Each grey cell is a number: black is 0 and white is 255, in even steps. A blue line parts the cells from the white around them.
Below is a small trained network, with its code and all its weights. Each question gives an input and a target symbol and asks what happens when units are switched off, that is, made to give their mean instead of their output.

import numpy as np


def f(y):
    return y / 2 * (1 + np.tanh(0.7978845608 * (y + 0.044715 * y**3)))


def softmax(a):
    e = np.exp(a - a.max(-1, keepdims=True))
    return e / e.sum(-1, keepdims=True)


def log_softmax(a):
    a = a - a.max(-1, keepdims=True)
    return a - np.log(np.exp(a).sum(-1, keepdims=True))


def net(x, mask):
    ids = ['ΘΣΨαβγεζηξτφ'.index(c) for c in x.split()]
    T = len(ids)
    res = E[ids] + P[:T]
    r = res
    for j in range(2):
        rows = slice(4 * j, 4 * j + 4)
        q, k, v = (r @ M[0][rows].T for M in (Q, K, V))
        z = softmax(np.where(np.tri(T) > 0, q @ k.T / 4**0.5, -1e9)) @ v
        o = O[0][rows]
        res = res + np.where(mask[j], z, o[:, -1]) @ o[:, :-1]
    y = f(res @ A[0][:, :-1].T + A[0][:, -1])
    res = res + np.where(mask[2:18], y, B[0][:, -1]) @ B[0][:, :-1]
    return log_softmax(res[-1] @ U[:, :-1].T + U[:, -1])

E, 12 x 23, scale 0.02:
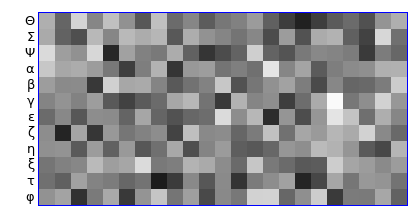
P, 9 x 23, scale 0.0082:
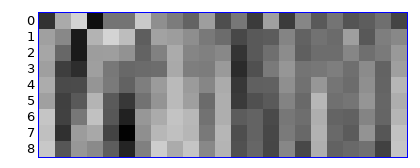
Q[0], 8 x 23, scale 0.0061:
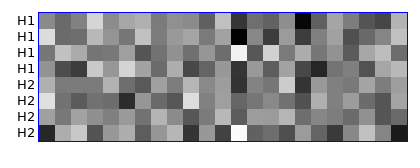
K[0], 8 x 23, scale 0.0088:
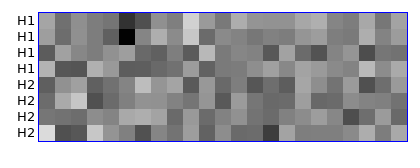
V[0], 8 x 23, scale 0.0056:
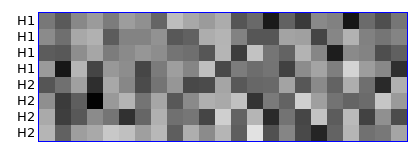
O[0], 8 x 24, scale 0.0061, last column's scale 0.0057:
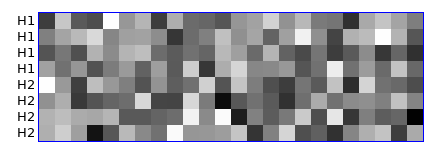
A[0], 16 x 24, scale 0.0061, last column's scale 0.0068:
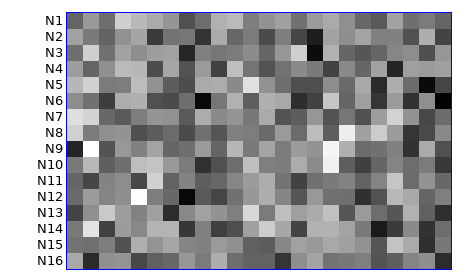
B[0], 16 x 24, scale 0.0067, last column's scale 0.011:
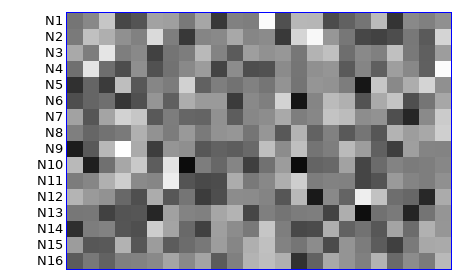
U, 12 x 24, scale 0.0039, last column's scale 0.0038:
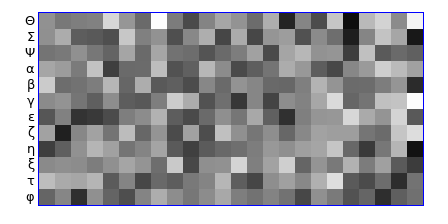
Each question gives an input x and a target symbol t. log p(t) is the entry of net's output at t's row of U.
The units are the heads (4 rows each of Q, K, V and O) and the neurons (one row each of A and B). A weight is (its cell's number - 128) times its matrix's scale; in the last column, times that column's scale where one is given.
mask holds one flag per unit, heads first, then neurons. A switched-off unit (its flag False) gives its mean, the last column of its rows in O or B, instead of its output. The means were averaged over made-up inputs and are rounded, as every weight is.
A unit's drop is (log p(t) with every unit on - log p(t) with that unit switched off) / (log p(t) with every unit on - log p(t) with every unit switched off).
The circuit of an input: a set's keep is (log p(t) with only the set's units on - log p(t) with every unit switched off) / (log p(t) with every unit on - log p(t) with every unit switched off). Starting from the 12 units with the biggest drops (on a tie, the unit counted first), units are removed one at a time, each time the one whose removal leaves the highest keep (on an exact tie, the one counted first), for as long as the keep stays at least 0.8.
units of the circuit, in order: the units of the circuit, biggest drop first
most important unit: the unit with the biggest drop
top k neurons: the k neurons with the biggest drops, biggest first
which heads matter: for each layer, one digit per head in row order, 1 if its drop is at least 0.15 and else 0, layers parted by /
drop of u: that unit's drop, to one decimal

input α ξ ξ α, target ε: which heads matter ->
01
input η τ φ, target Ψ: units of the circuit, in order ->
[H2, N6, N2]
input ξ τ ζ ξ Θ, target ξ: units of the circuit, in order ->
[H2]
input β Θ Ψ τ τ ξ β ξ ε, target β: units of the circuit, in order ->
[H2, N7]
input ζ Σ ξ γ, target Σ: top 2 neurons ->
[N2, N7]
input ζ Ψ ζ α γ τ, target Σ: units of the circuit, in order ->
[H2, N2]
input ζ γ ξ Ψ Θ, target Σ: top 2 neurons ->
[N2, N7]
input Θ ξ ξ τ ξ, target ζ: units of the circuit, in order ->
[H2, N7, N5, N4]
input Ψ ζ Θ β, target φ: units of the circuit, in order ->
[N13, H2]
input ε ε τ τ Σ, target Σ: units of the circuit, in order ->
[H1, N14]
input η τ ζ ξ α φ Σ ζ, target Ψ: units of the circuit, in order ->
[H2, N6]
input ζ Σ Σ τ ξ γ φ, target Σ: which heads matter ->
01
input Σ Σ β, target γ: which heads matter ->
01
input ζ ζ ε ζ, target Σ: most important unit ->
H2
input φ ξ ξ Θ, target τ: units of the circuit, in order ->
[H2, N2]
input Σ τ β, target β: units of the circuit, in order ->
[N10, H1]
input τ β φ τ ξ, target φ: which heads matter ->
10
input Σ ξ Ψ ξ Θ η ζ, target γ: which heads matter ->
11
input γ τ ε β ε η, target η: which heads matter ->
01
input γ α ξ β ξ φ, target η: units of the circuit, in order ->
[H2]
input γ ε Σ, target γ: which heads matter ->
10
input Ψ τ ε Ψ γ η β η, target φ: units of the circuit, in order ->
[H2, N13]
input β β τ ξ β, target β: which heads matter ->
11
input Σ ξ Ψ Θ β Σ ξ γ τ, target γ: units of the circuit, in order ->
[H1, H2]
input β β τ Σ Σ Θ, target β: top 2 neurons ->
[N7, N8]
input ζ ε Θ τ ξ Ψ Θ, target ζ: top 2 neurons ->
[N4, N16]
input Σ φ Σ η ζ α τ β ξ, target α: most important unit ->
H1
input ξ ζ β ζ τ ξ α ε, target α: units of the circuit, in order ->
[H1, N8]
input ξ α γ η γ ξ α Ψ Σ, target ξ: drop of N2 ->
-0.1
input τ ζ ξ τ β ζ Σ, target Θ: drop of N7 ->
0.3
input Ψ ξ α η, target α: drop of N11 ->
0.1
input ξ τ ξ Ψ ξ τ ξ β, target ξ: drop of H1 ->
-0.2
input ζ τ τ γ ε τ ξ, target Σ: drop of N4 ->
0.0
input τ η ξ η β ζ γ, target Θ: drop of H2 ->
1.0
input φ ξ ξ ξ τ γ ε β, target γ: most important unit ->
H1
